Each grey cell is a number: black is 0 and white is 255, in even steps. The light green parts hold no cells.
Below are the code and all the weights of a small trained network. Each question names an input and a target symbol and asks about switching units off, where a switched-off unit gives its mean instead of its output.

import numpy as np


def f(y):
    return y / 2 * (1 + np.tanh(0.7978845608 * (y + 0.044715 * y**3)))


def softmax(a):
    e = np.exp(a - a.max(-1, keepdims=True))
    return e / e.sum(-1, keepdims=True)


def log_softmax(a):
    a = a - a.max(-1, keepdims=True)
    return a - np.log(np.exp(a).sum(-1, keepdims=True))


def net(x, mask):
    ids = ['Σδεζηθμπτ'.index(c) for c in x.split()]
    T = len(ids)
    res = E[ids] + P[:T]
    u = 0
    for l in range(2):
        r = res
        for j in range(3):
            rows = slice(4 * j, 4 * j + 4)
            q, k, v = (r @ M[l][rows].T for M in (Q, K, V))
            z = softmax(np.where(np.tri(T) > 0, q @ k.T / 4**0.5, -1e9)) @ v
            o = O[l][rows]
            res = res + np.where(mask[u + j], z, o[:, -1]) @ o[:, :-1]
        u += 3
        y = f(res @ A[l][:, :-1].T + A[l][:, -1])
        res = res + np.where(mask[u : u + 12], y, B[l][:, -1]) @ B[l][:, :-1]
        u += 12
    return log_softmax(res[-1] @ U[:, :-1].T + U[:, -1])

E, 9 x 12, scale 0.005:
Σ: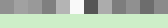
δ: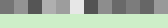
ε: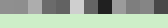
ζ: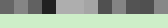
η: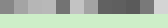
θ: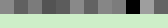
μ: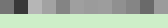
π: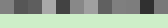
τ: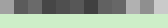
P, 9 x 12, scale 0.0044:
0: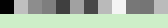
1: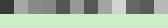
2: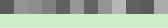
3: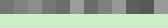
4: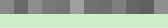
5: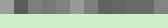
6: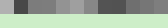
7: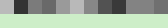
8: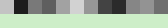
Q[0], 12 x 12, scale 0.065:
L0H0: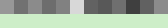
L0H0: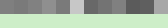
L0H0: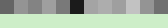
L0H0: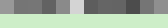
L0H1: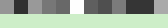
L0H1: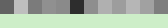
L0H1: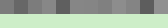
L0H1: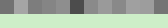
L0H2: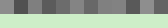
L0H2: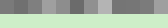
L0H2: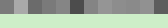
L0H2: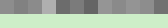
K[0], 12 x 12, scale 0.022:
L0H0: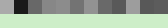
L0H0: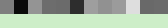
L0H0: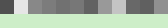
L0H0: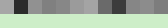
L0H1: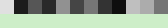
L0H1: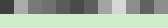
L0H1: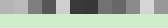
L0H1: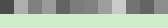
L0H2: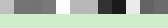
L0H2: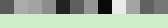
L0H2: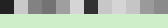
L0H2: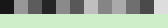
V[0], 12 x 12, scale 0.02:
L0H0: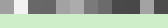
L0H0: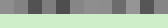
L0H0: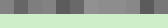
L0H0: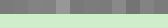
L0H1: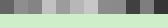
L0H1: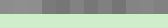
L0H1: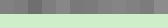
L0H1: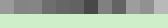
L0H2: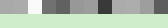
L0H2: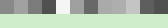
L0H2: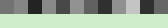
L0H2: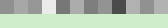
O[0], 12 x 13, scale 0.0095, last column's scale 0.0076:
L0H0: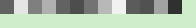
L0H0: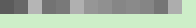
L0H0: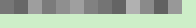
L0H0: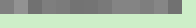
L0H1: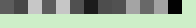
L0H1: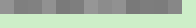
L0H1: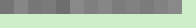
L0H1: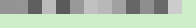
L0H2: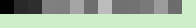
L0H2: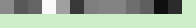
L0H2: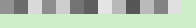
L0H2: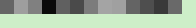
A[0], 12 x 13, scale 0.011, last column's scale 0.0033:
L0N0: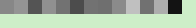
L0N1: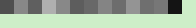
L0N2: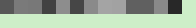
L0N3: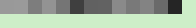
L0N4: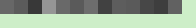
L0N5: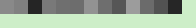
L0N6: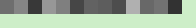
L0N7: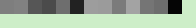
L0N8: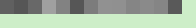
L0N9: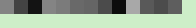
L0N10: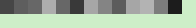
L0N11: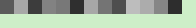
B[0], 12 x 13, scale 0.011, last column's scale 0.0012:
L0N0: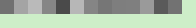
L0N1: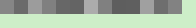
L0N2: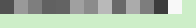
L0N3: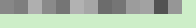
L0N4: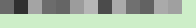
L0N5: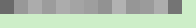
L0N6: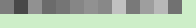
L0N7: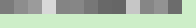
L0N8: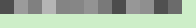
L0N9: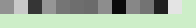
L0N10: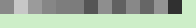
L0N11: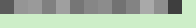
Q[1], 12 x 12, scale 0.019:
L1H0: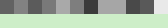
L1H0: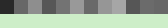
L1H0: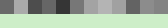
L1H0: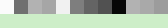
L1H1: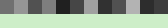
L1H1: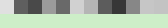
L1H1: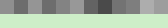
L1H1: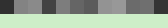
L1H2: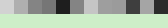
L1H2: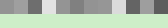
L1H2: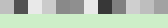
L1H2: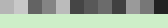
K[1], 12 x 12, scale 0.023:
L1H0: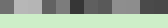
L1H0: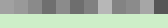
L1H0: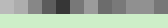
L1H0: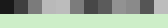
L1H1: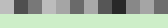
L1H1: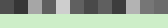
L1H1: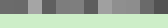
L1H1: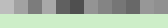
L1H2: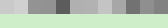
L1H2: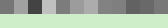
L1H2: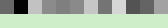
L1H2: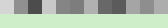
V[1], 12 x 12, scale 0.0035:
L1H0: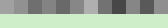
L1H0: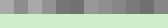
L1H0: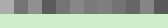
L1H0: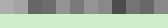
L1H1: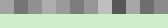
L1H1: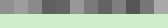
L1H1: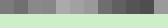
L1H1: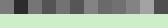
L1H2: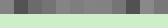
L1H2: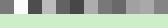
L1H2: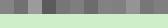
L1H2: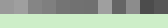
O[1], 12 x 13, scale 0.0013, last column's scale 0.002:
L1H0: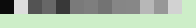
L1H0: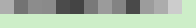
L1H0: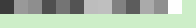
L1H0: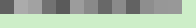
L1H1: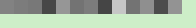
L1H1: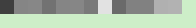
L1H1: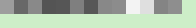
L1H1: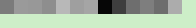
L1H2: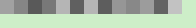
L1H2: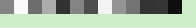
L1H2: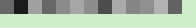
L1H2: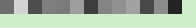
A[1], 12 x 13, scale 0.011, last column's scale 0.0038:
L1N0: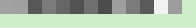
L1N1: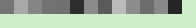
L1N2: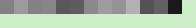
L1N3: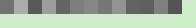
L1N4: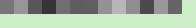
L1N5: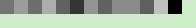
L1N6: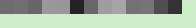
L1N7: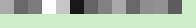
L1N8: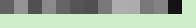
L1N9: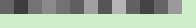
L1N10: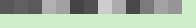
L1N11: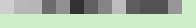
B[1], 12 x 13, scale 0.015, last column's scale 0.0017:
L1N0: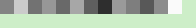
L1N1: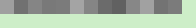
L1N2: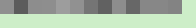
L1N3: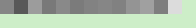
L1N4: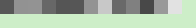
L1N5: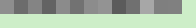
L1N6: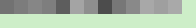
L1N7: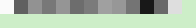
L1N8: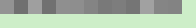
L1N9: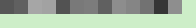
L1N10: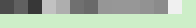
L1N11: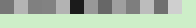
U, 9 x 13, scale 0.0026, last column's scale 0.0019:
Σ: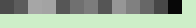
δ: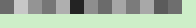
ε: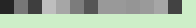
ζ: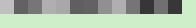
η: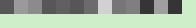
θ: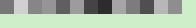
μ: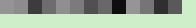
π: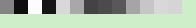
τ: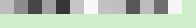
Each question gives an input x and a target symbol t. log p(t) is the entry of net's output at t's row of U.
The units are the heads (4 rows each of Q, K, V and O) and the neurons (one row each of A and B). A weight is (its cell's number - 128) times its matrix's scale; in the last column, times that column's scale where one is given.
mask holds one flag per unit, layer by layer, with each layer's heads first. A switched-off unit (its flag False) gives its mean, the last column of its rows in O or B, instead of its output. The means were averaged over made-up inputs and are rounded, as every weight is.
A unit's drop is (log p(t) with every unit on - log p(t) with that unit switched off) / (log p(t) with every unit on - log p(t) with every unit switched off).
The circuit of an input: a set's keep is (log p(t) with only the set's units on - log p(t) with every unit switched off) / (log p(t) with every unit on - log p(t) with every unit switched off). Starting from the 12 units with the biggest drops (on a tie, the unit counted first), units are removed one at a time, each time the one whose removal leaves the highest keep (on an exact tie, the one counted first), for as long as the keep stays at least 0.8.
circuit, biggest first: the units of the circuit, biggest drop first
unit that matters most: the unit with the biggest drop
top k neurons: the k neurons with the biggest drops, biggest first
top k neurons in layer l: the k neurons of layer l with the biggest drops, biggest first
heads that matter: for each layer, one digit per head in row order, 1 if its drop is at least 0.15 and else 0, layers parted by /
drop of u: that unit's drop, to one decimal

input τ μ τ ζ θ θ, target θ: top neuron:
(L1N0)
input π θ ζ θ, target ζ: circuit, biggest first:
(L0H2, L1N7, L0H0, L0H1)
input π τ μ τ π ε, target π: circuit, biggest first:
(L0H1, L0H0)
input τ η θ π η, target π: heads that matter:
010 / 000
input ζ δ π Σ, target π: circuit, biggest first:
(L0H1, L0H0)
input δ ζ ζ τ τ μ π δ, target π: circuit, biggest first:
(L0H1, L0H2)
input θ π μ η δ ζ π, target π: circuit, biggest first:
(L0H1, L0H2)
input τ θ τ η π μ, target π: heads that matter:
010 / 000
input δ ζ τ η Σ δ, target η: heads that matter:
111 / 000
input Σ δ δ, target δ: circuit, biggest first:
(L0H2, L1N11)
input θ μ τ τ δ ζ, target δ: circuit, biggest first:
(L1N11, L0H2, L0H0)
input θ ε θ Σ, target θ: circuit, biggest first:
(L0H2, L0H0, L1N0)
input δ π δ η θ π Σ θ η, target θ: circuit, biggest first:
(L0H0, L1N0, L0H2, L0H1)
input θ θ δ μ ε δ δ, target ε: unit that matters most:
L0H0
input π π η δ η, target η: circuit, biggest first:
(L0H2, L1N4, L0H0, L0H1)
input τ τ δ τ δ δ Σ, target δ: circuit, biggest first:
(L1N11, L0H2, L0H0)
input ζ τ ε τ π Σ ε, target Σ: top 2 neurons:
(L1N9, L0N4)
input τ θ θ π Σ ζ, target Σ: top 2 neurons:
(L1N9, L0N4)
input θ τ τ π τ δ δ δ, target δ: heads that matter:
101 / 000
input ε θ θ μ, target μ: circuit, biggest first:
(L0H2, L0N9, L0H0, L0H1)
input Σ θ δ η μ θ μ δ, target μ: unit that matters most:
L0N9
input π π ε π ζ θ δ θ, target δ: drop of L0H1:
0.0
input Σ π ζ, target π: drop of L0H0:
0.1
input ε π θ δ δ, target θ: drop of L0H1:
0.2
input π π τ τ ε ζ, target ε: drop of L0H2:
0.7
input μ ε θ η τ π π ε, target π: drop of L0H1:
0.5
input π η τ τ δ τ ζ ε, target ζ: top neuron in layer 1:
(L1N7)
